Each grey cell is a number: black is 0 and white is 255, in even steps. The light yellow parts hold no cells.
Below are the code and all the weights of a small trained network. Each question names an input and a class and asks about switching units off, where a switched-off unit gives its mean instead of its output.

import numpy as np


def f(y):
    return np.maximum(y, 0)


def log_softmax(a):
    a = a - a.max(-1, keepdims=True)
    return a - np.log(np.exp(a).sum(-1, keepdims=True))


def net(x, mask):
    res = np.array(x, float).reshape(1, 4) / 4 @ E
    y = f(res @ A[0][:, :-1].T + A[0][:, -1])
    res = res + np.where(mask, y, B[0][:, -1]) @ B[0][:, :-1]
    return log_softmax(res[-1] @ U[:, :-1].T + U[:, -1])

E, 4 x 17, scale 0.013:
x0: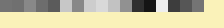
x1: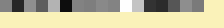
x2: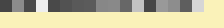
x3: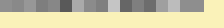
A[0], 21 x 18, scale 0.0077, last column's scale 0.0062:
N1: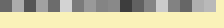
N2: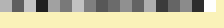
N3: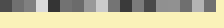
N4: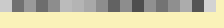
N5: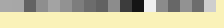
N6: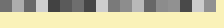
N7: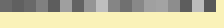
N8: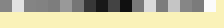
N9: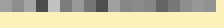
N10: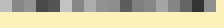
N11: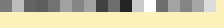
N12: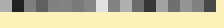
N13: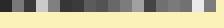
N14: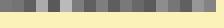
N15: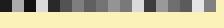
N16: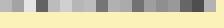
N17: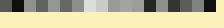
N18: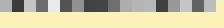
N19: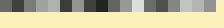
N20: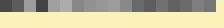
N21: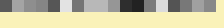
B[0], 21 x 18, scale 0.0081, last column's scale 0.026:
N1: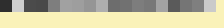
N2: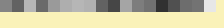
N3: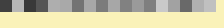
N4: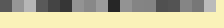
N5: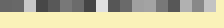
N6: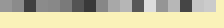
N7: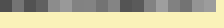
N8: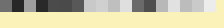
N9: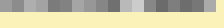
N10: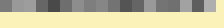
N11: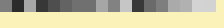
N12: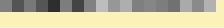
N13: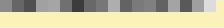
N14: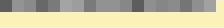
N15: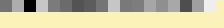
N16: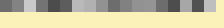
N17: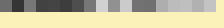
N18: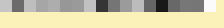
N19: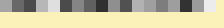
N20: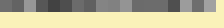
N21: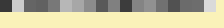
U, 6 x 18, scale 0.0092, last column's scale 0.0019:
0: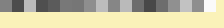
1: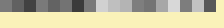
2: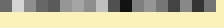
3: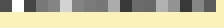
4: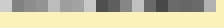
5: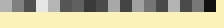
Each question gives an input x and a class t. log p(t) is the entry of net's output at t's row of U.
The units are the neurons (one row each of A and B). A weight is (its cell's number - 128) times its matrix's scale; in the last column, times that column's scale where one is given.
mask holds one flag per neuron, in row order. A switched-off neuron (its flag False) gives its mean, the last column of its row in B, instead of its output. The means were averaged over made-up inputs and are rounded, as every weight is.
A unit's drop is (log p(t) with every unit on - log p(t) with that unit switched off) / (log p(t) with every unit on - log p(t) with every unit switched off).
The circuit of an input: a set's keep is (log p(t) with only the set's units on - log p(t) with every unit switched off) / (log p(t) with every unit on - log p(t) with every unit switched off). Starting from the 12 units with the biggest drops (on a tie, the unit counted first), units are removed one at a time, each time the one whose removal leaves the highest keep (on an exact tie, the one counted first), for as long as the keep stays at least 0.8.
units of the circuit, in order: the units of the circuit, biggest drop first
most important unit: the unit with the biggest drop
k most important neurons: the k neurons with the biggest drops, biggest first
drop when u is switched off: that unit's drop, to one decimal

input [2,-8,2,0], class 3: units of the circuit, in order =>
[N21]
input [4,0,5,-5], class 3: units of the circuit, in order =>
[N8 N11]
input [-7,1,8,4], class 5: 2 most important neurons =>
[N19 N17]
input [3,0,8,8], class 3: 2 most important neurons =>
[N8 N11]
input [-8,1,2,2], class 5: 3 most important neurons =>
[N19 N18 N17]
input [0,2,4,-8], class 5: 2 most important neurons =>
[N8 N11]
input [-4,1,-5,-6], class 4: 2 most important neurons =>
[N18 N17]
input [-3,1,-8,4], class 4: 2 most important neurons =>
[N18 N2]
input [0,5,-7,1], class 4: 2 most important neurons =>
[N8 N18]
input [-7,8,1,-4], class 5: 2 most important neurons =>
[N19 N13]
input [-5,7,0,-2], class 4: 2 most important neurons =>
[N18 N15]
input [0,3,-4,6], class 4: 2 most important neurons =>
[N8 N11]
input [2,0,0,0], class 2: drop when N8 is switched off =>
0.4
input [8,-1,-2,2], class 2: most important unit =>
N21
